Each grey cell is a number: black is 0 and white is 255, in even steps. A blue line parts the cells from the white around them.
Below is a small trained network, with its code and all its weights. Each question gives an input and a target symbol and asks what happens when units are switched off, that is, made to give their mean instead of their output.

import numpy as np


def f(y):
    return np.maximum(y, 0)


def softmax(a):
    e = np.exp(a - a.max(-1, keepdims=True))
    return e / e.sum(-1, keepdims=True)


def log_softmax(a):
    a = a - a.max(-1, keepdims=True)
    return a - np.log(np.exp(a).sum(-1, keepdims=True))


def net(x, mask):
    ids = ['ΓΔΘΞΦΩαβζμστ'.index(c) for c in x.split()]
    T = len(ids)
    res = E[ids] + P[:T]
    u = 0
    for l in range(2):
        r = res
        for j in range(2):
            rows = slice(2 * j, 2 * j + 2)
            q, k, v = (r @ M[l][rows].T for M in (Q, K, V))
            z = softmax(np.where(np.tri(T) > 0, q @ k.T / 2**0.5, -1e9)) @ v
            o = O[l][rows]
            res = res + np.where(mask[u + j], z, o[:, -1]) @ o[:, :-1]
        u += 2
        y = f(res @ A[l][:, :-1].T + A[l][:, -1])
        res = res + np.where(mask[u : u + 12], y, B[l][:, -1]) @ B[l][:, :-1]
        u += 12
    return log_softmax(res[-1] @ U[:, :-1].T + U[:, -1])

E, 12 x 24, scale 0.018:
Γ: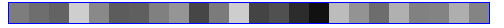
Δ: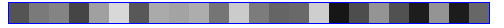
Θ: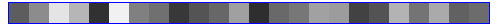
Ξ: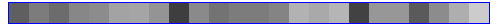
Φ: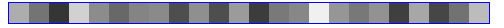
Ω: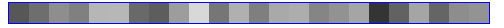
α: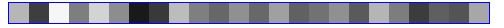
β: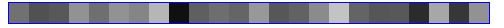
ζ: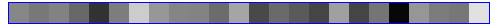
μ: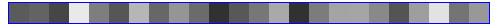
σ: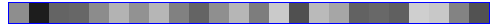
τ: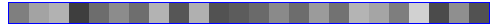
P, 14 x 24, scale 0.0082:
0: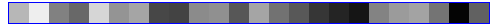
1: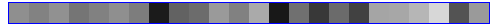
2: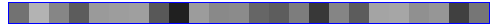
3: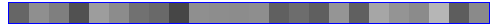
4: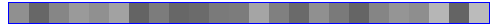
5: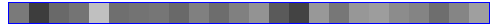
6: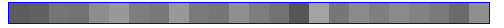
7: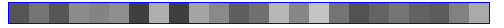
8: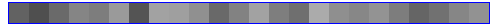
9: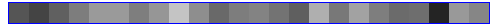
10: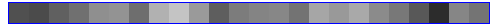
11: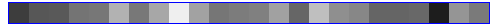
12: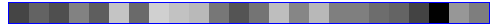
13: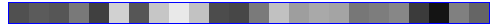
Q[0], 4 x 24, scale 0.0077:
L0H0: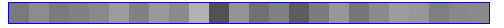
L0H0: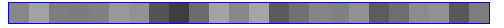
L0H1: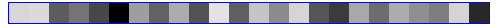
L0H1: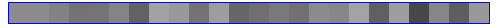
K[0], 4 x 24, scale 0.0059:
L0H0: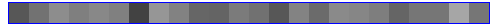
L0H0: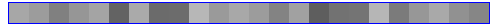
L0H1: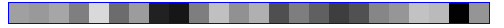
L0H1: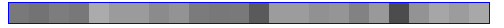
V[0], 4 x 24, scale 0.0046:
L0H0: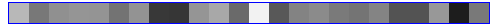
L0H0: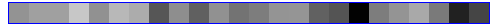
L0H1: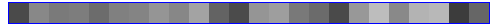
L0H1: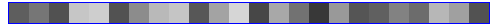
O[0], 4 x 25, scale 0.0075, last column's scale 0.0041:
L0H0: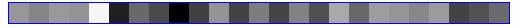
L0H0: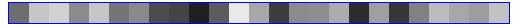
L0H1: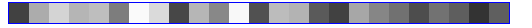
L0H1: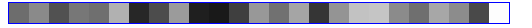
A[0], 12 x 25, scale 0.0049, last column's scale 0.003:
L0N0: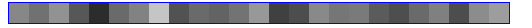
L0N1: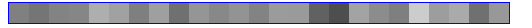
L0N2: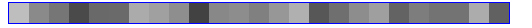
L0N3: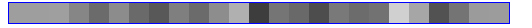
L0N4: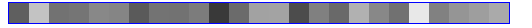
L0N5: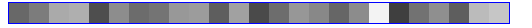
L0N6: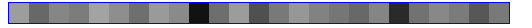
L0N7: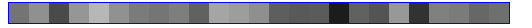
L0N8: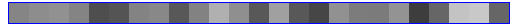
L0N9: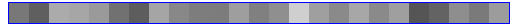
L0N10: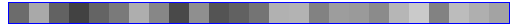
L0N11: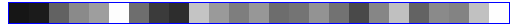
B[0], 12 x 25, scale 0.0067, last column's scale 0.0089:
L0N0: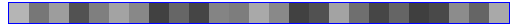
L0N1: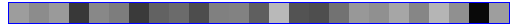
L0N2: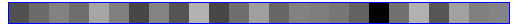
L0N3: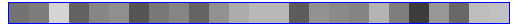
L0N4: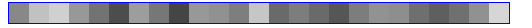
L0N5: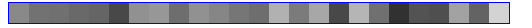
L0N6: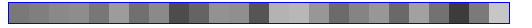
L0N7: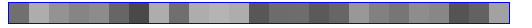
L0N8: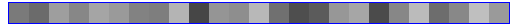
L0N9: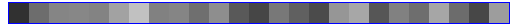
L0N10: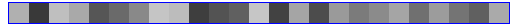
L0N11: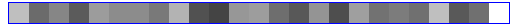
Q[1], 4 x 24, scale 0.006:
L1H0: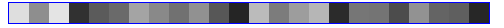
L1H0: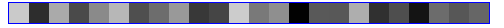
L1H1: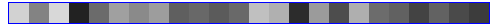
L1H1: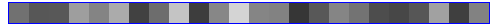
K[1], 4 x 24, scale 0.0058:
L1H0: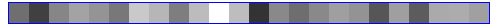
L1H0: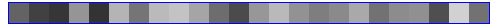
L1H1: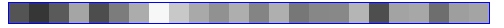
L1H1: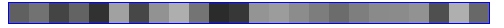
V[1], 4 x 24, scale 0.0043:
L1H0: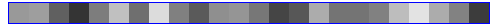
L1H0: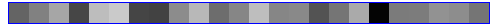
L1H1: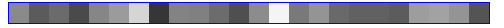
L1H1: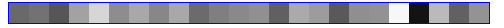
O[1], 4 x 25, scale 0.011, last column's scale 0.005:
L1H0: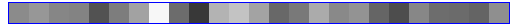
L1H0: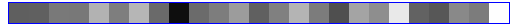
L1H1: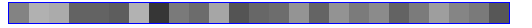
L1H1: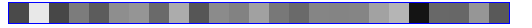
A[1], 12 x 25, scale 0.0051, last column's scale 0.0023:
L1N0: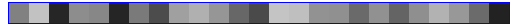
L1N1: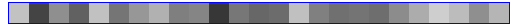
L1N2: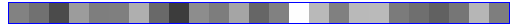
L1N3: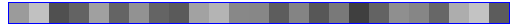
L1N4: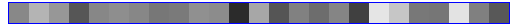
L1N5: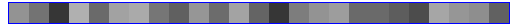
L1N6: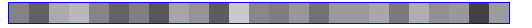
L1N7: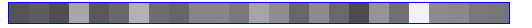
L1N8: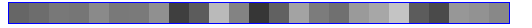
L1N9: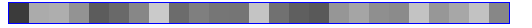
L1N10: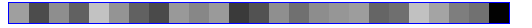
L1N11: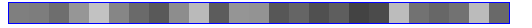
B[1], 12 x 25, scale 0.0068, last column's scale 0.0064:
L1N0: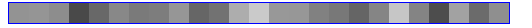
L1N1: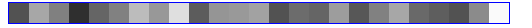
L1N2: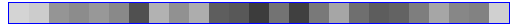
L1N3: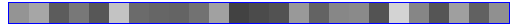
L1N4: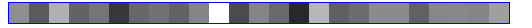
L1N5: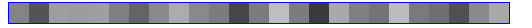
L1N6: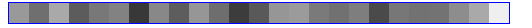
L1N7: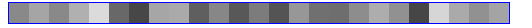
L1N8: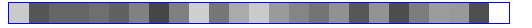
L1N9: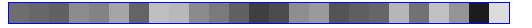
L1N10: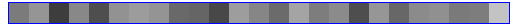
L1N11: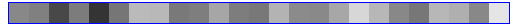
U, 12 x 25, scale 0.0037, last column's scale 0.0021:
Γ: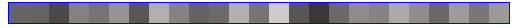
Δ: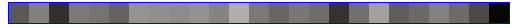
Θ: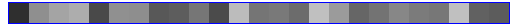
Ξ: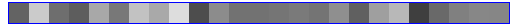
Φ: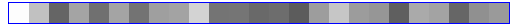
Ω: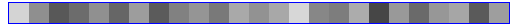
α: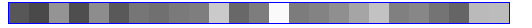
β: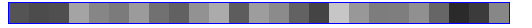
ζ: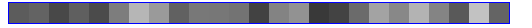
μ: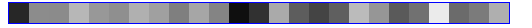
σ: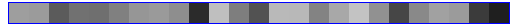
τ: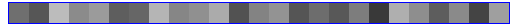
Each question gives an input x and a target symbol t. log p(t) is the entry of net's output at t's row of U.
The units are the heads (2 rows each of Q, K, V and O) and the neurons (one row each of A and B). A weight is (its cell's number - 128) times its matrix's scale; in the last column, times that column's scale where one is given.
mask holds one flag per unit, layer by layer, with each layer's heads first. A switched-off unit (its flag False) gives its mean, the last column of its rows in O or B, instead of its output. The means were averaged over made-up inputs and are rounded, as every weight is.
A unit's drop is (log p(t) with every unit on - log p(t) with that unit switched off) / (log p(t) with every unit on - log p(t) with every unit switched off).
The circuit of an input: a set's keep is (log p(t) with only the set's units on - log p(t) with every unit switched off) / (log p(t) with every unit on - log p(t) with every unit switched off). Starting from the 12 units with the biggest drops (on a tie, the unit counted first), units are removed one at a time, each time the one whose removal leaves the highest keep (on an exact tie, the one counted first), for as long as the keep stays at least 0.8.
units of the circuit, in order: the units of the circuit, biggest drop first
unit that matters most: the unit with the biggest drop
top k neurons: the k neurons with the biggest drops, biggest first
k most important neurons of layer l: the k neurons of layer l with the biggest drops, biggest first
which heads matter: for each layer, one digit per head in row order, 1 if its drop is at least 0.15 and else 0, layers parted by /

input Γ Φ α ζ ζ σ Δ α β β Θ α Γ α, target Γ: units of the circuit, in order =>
L1H1, L0H1
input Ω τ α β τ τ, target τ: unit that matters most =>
L0H0
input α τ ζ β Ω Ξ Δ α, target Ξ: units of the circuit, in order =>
L1H1, L0N11, L0N4, L0H0
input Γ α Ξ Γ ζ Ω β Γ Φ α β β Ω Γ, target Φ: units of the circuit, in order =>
L0H1, L1H0, L0N5
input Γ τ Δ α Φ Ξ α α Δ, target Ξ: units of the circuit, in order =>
L1H1, L0N4
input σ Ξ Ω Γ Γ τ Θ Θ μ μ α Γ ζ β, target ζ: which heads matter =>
00 / 11
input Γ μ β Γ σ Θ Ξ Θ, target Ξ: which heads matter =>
00 / 01
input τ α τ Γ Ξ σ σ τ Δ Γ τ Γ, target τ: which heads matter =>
10 / 11
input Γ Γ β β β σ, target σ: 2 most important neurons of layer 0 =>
L0N3, L0N4
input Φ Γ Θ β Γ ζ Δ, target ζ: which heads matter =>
00 / 11
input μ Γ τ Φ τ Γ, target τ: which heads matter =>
00 / 11
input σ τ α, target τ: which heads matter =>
01 / 11
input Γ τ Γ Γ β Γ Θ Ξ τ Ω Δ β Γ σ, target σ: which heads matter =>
00 / 11
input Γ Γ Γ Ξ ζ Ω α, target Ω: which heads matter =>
10 / 10
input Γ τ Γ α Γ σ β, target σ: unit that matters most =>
L1H0
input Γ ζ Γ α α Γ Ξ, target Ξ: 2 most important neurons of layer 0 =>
L0N11, L0N10
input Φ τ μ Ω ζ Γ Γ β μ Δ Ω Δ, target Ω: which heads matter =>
00 / 10
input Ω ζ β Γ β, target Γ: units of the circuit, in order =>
L1H1, L0N0, L0H1
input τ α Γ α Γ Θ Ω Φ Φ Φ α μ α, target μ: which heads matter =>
01 / 10
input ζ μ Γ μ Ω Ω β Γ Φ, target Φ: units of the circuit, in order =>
L1N2
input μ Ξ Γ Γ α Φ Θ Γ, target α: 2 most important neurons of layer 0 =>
L0N5, L0N3
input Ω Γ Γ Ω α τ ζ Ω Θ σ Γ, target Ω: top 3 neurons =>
L1N8, L0N11, L0N1
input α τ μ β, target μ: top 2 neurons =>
L1N8, L1N1
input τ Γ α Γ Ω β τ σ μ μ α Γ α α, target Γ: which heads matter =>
11 / 01
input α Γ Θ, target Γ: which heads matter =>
00 / 01
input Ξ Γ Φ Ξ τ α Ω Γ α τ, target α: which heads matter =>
01 / 11
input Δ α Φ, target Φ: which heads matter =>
00 / 00
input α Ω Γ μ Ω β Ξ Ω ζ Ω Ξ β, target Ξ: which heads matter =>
10 / 01
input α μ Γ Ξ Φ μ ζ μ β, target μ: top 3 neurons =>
L0N0, L1N8, L1N1
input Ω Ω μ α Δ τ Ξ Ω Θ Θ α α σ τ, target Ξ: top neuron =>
L0N11
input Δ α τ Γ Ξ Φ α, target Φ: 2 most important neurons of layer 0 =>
L0N11, L0N5
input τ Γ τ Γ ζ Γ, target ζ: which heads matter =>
01 / 11
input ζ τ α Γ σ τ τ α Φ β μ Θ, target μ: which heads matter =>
01 / 10
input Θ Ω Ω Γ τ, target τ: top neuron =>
L0N10
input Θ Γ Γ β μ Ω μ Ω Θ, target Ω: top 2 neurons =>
L1N8, L0N4
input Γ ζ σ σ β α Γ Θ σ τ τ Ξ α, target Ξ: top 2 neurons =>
L0N4, L0N1
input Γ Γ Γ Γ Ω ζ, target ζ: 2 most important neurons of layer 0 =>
L0N4, L0N5
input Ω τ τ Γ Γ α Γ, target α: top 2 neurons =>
L1N4, L0N5
